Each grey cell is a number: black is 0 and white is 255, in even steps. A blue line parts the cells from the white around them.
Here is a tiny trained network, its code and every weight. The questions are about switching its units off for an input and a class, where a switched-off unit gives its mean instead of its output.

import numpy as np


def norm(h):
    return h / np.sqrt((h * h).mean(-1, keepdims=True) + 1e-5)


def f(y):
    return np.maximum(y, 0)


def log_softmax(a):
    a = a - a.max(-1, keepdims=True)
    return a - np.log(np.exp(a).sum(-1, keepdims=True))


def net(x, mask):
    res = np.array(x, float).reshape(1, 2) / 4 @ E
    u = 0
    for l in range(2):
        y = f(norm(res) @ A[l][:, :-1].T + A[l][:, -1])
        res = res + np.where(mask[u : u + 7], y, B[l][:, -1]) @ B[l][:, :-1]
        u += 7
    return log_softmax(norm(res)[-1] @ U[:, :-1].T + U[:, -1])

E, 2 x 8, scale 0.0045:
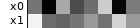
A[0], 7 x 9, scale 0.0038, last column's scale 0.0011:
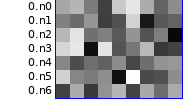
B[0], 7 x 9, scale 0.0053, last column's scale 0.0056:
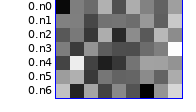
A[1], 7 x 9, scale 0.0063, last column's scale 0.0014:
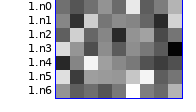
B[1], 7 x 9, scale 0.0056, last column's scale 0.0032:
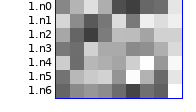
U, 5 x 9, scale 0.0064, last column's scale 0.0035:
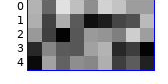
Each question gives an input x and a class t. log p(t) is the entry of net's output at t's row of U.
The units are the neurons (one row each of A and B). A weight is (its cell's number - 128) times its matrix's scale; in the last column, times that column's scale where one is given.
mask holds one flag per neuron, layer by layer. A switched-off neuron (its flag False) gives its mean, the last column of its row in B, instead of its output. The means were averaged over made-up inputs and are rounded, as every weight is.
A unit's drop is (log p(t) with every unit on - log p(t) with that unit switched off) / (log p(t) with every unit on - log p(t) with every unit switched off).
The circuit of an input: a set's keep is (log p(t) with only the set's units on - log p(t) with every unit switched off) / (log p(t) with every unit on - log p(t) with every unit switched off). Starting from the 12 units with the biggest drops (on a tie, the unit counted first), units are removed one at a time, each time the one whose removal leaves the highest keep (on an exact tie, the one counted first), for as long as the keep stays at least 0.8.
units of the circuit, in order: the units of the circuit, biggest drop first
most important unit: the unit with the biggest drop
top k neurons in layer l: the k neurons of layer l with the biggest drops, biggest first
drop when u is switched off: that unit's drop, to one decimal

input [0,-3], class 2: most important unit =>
1.n2
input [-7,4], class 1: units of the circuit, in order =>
0.n3, 1.n4, 1.n1
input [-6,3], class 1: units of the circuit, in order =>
0.n3, 1.n1, 1.n4
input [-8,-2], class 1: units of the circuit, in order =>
0.n6, 0.n3, 1.n1
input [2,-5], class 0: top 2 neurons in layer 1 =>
1.n4, 1.n0
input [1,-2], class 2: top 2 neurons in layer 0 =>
0.n1, 0.n6
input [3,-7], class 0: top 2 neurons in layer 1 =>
1.n4, 1.n0
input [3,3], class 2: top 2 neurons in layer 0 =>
0.n4, 0.n5
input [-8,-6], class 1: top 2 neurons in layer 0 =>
0.n6, 0.n3
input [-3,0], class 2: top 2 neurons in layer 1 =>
1.n1, 1.n0
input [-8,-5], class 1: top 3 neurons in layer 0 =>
0.n6, 0.n3, 0.n0
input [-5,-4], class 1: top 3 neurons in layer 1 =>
1.n5, 1.n2, 1.n3
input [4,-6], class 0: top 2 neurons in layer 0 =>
0.n6, 0.n3
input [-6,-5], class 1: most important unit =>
0.n6
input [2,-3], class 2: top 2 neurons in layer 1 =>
1.n2, 1.n5
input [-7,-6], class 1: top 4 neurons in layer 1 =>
1.n5, 1.n1, 1.n3, 1.n2
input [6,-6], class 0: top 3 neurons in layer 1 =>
1.n4, 1.n1, 1.n0
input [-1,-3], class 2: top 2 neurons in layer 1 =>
1.n1, 1.n5
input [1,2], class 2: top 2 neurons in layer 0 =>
0.n4, 0.n6
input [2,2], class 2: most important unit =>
0.n4
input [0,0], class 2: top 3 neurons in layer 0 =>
0.n2, 0.n0, 0.n5
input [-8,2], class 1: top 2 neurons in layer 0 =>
0.n6, 0.n3
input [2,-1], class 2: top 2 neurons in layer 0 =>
0.n6, 0.n1
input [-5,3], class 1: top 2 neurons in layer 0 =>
0.n3, 0.n6
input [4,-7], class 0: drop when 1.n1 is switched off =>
0.1
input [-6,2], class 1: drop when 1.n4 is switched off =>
0.1
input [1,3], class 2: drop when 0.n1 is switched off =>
-0.1
